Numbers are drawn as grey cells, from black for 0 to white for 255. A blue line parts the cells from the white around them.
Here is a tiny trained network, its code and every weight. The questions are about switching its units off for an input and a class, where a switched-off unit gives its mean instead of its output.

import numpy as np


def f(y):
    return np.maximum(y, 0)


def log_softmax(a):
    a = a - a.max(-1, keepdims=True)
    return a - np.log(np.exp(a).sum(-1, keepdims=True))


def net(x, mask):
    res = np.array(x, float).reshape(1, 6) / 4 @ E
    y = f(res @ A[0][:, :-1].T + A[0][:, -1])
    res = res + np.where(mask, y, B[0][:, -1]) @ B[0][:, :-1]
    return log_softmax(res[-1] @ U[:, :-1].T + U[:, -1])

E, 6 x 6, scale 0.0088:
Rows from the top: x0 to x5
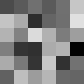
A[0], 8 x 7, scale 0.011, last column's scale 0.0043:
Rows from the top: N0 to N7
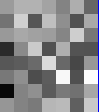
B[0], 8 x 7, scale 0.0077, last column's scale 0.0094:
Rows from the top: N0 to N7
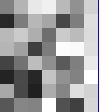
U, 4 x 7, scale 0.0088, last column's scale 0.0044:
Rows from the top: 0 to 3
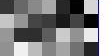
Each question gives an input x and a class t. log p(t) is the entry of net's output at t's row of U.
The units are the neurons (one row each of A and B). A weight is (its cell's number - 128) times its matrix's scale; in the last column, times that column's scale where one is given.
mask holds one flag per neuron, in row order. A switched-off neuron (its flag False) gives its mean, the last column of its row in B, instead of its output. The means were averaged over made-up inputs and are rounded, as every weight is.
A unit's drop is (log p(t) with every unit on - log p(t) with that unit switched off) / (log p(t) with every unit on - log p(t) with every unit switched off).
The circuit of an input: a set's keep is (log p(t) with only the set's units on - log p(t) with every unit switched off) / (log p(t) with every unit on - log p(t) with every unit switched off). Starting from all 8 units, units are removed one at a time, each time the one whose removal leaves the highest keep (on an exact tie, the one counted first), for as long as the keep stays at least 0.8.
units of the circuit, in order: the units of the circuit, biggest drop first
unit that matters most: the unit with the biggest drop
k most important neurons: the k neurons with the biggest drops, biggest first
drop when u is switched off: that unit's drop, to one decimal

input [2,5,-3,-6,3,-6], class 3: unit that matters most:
N5
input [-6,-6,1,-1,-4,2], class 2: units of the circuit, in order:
N3; N6
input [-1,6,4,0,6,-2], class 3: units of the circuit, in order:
N5; N6
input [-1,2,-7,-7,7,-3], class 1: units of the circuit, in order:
N3; N5; N0
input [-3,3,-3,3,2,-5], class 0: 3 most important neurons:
N3; N6; N2
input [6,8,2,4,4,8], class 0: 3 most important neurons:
N3; N1; N6
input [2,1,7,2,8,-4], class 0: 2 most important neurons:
N3; N6
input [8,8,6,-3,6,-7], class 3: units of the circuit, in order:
N2; N5
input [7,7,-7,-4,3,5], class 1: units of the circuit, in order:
N3; N5
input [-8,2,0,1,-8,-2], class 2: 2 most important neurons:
N5; N3
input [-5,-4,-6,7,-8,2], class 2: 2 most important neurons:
N3; N6
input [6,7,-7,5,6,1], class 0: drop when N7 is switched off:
-0.1
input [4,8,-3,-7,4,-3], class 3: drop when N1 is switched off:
0.0
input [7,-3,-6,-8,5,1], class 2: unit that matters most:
N6
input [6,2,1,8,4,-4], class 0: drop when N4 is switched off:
0.1
